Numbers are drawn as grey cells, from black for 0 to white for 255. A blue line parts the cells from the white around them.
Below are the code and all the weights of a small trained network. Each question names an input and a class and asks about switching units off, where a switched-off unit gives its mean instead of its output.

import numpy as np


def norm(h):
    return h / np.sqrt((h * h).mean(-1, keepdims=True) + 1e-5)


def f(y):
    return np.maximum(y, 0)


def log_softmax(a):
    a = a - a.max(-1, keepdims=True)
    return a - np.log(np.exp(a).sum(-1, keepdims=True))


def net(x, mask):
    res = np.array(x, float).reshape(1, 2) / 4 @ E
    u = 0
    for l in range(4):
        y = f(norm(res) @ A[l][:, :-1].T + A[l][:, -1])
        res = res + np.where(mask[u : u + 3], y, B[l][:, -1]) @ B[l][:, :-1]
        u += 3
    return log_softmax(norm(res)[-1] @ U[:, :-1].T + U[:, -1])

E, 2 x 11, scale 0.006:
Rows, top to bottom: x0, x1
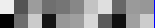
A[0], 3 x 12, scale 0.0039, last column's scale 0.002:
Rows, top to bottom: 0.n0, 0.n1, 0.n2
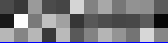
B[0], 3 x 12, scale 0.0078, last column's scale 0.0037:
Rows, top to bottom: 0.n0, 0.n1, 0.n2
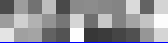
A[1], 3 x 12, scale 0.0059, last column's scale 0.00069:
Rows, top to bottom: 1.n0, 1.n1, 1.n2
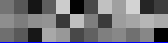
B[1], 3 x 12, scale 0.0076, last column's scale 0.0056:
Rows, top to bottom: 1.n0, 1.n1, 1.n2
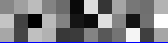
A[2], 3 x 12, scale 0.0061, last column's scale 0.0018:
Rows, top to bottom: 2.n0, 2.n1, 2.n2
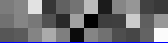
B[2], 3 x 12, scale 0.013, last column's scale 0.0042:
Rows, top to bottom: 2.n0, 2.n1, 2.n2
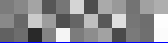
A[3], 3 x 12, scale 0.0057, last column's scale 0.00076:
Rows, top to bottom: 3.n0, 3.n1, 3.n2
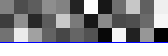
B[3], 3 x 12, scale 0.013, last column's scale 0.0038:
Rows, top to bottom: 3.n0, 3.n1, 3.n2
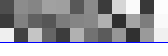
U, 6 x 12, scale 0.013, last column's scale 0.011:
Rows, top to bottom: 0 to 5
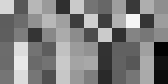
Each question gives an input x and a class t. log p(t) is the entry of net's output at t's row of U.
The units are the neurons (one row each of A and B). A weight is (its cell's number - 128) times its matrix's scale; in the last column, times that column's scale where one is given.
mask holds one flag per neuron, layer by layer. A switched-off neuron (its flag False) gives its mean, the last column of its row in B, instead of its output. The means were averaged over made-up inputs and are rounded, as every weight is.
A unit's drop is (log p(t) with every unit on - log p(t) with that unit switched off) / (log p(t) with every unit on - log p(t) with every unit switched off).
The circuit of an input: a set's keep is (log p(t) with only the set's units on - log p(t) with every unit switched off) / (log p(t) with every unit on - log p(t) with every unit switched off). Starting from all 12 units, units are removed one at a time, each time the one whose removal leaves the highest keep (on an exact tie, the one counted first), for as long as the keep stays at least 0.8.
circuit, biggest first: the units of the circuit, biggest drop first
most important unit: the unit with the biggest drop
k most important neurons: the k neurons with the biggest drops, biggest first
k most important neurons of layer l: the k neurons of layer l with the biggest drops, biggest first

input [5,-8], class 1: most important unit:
0.n1
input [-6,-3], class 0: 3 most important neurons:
0.n1, 2.n2, 3.n2
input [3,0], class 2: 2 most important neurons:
1.n1, 0.n1
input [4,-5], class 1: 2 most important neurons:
0.n1, 0.n2
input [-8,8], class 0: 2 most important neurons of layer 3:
3.n2, 3.n1
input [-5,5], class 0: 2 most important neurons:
0.n1, 1.n0
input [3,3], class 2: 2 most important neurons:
1.n1, 0.n1
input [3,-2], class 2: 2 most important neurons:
2.n1, 0.n2
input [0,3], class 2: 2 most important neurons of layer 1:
1.n1, 1.n2
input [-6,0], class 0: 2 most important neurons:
0.n1, 2.n2
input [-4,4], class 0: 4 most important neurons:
0.n1, 1.n0, 2.n1, 1.n2
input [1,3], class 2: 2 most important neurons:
1.n1, 1.n2
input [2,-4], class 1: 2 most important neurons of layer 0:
0.n1, 0.n2
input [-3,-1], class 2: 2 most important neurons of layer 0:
0.n2, 0.n0
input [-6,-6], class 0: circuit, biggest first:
3.n2
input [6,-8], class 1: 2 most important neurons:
0.n1, 1.n0
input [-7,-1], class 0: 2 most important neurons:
0.n1, 2.n2
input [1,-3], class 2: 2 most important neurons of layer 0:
0.n1, 0.n0
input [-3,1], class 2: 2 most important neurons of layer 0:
0.n2, 0.n0
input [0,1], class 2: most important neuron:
1.n1
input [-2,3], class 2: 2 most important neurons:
1.n1, 1.n2
